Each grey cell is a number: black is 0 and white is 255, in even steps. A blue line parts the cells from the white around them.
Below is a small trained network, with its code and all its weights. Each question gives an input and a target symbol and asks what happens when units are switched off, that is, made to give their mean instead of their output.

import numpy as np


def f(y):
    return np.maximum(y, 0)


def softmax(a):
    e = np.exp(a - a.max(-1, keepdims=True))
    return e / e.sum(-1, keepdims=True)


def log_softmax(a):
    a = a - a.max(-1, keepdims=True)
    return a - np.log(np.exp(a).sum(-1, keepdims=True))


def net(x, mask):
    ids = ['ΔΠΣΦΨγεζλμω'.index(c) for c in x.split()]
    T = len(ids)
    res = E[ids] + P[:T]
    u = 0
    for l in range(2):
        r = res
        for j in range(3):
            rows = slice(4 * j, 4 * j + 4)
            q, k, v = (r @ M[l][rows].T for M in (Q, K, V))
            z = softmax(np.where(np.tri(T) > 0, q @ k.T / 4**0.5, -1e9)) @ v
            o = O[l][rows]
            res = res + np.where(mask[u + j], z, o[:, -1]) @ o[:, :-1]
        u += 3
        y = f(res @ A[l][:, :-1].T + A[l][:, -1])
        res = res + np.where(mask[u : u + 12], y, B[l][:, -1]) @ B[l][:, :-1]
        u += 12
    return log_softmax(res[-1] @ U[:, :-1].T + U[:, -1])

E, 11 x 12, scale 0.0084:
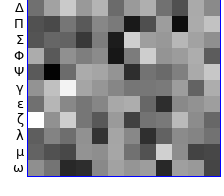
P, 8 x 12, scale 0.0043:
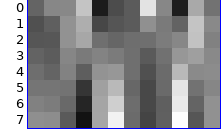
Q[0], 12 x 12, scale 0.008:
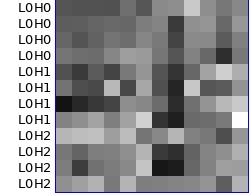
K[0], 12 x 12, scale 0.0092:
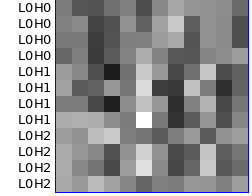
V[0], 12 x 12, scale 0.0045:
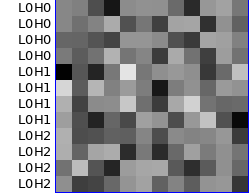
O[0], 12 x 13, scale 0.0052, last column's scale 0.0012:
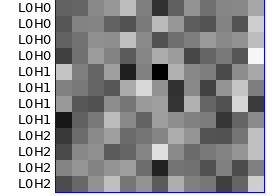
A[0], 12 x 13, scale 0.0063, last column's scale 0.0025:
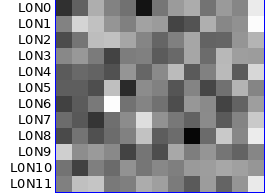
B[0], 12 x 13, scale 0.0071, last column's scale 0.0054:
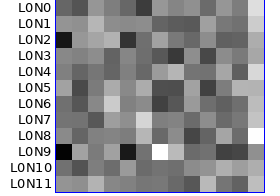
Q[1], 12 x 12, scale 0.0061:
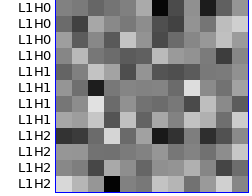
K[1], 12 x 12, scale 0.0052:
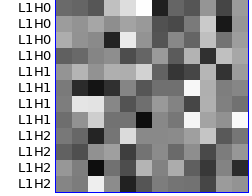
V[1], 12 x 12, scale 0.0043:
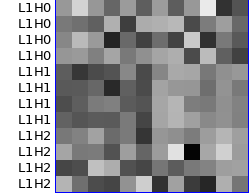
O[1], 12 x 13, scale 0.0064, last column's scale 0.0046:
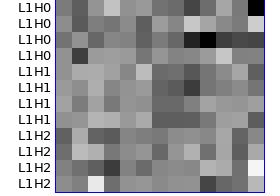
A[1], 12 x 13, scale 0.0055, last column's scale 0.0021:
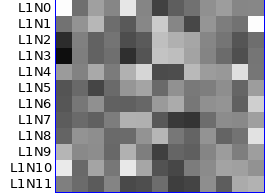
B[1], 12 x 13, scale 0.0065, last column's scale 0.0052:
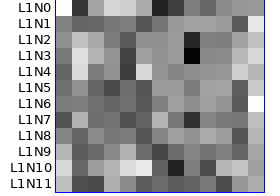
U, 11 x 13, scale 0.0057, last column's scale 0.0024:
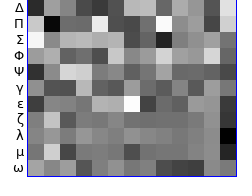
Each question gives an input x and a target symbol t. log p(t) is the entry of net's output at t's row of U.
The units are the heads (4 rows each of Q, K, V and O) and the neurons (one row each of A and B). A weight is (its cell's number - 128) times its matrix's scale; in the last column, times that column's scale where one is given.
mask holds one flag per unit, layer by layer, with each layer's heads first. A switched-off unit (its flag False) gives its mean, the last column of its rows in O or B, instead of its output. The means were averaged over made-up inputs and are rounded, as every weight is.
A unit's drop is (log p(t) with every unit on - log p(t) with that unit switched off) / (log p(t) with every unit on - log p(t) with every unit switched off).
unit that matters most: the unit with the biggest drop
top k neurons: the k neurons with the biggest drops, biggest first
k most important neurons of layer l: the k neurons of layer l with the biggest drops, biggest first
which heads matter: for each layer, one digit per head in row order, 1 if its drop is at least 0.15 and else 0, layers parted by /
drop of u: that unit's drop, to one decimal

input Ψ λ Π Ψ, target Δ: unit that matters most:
L0N2
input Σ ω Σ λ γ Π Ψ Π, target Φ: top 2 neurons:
L1N4; L0N7
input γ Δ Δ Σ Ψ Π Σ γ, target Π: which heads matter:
011 / 010
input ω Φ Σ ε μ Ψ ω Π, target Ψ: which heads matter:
011 / 001
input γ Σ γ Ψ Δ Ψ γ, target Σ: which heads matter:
111 / 100
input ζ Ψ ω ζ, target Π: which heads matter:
010 / 010
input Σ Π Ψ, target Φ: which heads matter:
010 / 100
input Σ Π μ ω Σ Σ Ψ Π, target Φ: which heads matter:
000 / 100
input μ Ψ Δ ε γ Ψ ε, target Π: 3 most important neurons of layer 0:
L0N2; L0N9; L0N8
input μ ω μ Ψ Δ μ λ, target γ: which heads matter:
010 / 001
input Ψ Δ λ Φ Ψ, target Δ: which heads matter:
010 / 000
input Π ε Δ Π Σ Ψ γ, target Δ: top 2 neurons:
L0N9; L0N11
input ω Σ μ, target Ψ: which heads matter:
000 / 000
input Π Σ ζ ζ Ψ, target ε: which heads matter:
010 / 000
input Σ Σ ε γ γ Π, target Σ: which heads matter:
011 / 100
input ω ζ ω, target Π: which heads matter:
000 / 111
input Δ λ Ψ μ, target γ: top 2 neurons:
L0N6; L1N11
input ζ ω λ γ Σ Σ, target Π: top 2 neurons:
L0N2; L0N8
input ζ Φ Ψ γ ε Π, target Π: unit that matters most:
L0H2
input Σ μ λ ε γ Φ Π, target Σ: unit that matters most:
L1H0
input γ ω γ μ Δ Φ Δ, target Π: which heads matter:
101 / 110
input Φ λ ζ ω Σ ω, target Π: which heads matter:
100 / 100
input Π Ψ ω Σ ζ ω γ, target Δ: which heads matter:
000 / 010
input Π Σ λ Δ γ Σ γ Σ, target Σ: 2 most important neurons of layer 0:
L0N2; L0N8
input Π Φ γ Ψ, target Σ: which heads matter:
011 / 100
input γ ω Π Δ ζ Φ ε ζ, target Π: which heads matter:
110 / 110
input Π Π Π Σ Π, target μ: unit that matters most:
L1H0
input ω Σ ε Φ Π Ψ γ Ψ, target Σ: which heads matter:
000 / 100
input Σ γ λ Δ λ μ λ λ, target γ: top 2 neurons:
L0N6; L1N11
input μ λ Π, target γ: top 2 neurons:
L1N11; L0N5
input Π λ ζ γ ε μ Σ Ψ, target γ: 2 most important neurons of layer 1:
L1N11; L1N7
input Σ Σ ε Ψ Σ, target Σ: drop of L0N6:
0.1
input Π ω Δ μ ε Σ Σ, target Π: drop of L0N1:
0.0
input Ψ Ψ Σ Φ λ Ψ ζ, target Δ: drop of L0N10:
0.1
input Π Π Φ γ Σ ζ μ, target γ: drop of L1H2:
0.9
